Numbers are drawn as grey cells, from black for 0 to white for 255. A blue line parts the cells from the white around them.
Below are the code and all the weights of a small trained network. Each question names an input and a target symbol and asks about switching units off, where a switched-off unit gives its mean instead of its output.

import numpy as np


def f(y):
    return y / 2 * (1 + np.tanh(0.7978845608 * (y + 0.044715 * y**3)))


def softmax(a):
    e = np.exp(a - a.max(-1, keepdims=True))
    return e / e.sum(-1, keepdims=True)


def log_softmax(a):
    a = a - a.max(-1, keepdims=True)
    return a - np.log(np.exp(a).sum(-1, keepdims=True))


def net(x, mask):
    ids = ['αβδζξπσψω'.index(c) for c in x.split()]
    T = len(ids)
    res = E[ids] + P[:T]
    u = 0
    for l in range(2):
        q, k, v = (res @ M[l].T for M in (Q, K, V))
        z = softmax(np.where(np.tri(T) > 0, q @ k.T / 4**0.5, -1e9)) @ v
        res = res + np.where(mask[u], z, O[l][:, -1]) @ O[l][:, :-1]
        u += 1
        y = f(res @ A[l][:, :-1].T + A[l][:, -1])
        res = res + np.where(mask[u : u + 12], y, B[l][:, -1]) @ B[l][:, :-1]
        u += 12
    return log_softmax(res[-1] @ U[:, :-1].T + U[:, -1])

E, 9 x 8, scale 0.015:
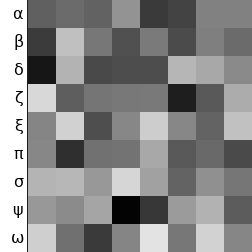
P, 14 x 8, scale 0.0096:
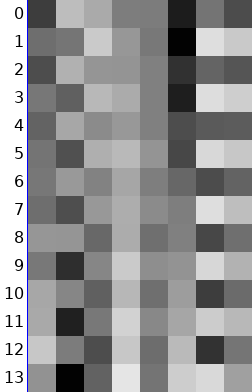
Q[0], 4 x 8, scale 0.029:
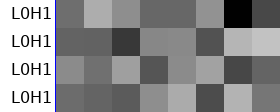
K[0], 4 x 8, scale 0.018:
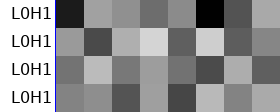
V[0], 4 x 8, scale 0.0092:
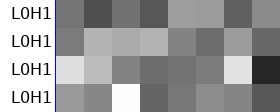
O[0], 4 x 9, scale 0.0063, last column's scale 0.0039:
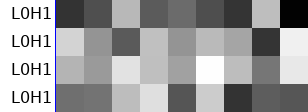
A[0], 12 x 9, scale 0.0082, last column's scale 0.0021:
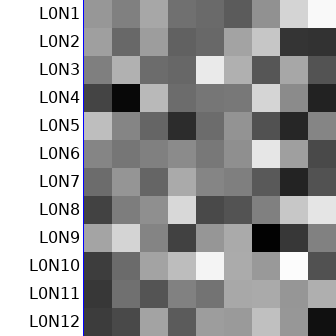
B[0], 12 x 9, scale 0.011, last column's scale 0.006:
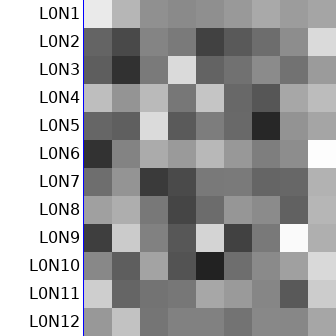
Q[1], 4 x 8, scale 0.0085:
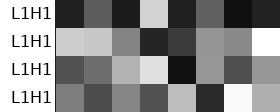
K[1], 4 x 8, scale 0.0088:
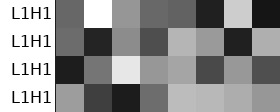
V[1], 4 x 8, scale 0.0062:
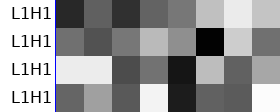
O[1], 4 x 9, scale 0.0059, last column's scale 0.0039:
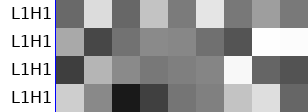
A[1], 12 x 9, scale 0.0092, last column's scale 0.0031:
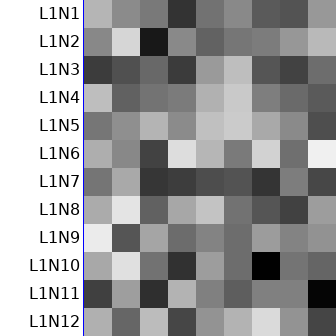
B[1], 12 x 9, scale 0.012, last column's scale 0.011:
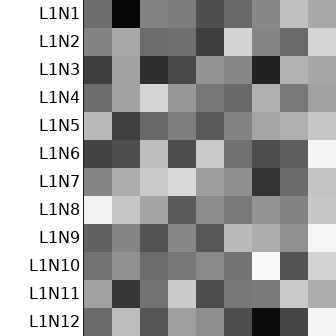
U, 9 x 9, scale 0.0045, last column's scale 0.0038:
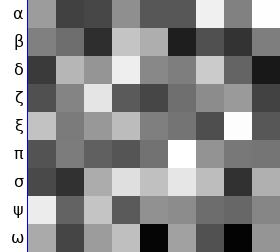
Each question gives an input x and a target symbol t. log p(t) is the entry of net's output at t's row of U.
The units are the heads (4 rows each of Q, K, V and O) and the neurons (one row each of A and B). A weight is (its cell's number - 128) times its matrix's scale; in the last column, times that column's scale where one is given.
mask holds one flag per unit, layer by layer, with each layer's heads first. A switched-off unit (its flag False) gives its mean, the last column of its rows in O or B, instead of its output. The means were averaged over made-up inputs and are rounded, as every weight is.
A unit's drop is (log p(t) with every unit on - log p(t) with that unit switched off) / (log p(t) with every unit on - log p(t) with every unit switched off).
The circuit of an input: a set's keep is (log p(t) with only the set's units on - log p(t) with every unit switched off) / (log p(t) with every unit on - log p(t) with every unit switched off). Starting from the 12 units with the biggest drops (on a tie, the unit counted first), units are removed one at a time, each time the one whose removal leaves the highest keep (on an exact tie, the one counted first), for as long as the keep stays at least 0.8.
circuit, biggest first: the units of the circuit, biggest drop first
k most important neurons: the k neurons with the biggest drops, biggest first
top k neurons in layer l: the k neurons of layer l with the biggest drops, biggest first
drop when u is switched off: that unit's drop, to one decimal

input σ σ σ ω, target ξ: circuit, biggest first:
L1H1, L1N10
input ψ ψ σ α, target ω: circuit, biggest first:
L0H1, L0N8, L0N9
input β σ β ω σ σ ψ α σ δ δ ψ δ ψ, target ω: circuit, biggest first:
L1N12, L0N9
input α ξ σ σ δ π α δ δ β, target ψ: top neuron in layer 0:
L0N11
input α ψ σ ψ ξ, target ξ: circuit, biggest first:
L0N3, L1N11, L0N9, L1N10
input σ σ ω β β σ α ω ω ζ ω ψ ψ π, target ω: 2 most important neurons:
L0N10, L1N12
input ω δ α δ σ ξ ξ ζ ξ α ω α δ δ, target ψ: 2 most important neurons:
L0N11, L0N4
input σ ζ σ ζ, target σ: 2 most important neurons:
L1N6, L1N9
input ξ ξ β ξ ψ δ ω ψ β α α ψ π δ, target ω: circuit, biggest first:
L0H1, L1N12, L0N10, L0N11
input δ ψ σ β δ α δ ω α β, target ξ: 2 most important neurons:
L0N6, L1N10
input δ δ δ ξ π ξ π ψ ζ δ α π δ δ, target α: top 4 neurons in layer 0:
L0N4, L0N12, L0N11, L0N8
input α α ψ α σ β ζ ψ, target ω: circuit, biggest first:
L1N12, L0H1
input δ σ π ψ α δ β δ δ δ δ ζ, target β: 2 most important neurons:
L1N12, L0N12
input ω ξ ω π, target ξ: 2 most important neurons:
L1N10, L0N4
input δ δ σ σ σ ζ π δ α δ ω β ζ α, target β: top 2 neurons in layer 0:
L0N8, L0N6
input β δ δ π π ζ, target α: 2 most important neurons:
L0N8, L1N9
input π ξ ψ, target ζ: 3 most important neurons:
L0N5, L1N12, L1N7
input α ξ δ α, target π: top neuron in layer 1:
L1N2
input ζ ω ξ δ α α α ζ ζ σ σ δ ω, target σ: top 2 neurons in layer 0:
L0N3, L0N9
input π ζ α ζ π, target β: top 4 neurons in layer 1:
L1N3, L1N9, L1N2, L1N7
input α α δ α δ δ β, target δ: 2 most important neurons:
L1N10, L0N9
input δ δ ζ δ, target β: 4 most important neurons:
L1N12, L0N12, L0N8, L0N6
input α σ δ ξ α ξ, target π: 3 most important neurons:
L1N2, L0N1, L0N10
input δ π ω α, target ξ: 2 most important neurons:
L0N6, L0N3
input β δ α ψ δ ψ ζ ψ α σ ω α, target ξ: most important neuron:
L0N4
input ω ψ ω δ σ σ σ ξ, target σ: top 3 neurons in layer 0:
L0N3, L0N9, L0N5
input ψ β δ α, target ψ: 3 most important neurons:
L0N8, L1N8, L0N10
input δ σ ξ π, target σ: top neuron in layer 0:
L0N10
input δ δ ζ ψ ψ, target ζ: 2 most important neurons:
L0N5, L1N12
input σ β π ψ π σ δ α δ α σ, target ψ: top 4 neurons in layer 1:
L1N8, L1N9, L1N6, L1N12
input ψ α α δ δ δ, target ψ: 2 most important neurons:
L0N11, L1N8
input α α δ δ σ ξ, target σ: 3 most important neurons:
L1N6, L0N3, L0N9
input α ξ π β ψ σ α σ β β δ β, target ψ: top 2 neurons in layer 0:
L0N2, L0N10
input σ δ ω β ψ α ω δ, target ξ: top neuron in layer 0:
L0N12
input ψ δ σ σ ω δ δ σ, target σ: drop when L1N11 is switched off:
0.1
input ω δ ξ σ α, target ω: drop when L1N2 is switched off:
0.4
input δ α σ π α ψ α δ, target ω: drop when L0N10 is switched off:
0.2
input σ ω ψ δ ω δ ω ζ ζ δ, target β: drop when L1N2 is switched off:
0.1
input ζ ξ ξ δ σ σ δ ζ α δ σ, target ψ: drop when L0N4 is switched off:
-0.1
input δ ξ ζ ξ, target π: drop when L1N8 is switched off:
0.0
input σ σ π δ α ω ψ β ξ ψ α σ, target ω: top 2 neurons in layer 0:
L0N10, L0N9
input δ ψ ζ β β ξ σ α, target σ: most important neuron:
L1N6
